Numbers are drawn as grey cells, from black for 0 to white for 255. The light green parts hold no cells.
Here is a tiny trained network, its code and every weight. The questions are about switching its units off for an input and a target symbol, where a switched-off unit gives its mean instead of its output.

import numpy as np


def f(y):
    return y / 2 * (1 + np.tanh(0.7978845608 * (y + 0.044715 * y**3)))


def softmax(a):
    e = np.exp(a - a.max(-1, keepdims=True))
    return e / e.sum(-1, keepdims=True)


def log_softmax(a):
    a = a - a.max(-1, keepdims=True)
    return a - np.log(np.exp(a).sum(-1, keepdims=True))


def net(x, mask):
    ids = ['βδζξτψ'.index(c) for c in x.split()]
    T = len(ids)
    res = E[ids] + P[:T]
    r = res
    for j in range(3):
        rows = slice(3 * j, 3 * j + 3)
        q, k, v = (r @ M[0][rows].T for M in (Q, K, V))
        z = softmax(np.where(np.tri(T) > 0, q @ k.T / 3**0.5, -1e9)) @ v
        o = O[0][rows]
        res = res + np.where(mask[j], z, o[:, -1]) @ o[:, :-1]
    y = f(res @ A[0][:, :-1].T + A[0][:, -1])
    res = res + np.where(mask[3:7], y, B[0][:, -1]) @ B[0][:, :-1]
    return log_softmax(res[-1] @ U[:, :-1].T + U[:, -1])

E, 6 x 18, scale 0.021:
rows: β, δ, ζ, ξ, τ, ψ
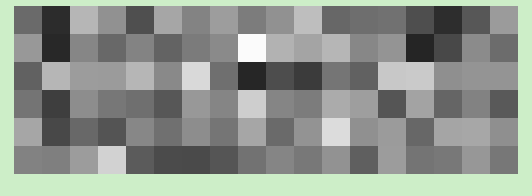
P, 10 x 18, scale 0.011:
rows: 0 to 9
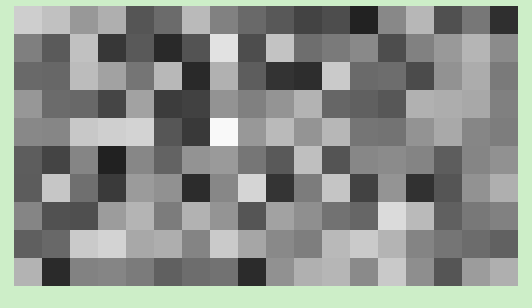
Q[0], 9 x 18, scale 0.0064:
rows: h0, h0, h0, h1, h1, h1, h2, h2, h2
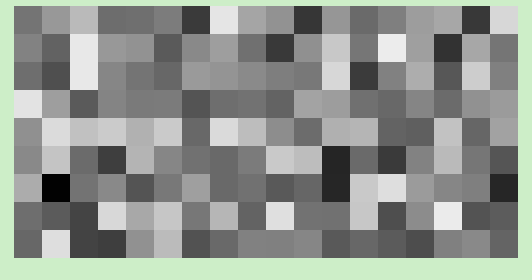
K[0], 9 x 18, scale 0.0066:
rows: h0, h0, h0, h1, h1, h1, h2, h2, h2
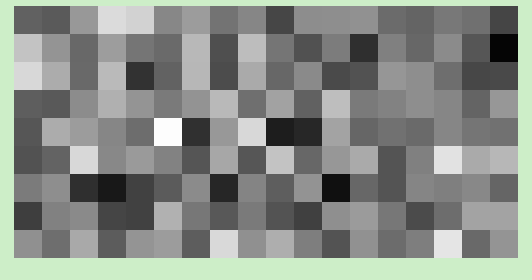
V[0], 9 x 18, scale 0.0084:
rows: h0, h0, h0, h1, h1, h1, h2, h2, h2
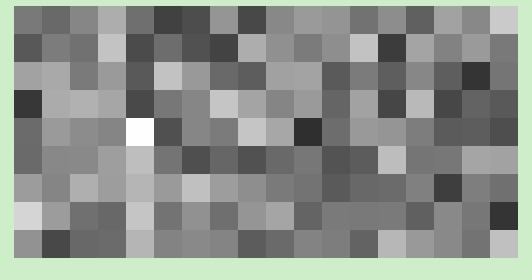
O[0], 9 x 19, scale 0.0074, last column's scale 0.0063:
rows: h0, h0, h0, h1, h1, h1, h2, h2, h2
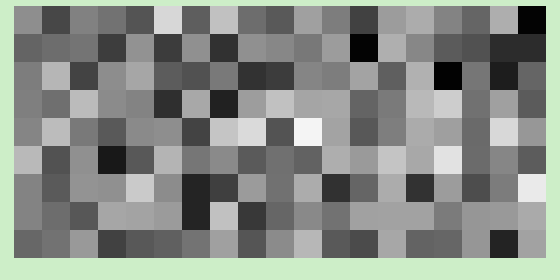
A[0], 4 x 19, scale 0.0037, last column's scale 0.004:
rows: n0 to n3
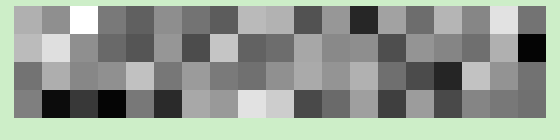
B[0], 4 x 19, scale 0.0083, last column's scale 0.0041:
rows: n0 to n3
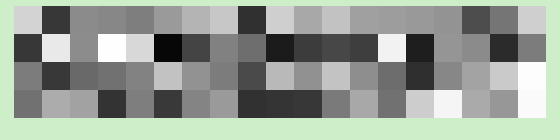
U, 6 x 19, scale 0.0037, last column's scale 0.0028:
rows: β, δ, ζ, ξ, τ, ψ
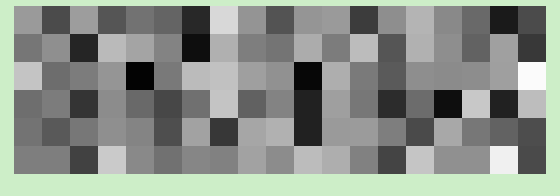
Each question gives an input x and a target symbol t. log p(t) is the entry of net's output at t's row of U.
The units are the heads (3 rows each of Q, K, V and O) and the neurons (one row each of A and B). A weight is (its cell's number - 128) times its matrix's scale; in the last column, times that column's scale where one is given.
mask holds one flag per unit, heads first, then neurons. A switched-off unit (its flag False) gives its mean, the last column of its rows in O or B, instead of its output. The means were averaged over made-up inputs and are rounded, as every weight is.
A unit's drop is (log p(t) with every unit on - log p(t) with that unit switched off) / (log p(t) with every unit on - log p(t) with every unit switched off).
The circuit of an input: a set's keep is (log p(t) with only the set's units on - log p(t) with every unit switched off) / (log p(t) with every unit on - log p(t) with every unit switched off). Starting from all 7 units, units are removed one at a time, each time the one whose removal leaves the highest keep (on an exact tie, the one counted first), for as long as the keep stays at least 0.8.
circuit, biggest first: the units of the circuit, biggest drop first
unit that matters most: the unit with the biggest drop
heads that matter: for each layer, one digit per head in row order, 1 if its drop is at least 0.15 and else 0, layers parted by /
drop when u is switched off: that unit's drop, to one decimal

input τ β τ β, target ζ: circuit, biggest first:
(h0 h1 h2)
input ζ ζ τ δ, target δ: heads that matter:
100
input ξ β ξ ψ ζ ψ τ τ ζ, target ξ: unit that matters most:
h1
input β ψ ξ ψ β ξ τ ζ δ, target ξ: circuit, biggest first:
(h0 h1)
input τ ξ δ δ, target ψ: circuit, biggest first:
(h1 h0)
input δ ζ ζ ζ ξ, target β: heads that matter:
011
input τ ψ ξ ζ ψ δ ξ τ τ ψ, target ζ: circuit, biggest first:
(h0 h2)
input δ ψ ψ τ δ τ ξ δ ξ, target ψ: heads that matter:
010
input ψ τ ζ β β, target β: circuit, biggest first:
(h0 h1)
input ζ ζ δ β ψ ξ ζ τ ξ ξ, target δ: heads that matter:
101
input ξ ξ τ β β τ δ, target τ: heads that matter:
101
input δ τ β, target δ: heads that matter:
011
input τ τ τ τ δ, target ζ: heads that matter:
101
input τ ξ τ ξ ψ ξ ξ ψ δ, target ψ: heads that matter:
010
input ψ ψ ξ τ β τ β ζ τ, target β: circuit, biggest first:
(h0)
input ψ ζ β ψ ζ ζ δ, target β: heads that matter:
100
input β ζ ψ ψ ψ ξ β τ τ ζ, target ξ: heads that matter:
100
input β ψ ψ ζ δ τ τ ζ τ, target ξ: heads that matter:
110
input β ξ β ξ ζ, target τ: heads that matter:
011
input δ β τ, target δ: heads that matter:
011
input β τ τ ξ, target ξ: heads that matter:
110
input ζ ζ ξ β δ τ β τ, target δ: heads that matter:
100
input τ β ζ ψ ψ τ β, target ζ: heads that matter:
101
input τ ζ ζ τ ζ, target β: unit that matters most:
h2
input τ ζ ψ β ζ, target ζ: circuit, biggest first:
(h0 h2 h1)
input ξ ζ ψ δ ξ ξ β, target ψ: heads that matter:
011
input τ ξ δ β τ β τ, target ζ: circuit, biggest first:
(h0 h2)
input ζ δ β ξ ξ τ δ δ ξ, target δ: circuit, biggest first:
(h0 h1)
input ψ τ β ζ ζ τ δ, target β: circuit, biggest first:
(h0 h2)
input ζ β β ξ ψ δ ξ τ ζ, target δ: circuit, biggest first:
(h0)
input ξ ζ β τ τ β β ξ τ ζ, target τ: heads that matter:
100
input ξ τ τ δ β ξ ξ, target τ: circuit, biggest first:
(h0 h2)
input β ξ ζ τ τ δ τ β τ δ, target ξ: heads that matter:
100
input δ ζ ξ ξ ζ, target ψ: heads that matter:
010
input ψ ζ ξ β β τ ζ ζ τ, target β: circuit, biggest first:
(h0 h1)
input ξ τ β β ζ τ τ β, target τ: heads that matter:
110
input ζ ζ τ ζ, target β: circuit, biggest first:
(h2)
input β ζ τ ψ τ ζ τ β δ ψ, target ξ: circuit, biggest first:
(h0 h2)
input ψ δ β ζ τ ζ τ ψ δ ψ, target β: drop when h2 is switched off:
-0.1
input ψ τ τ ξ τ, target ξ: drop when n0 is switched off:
0.1
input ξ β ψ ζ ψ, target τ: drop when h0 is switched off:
0.9
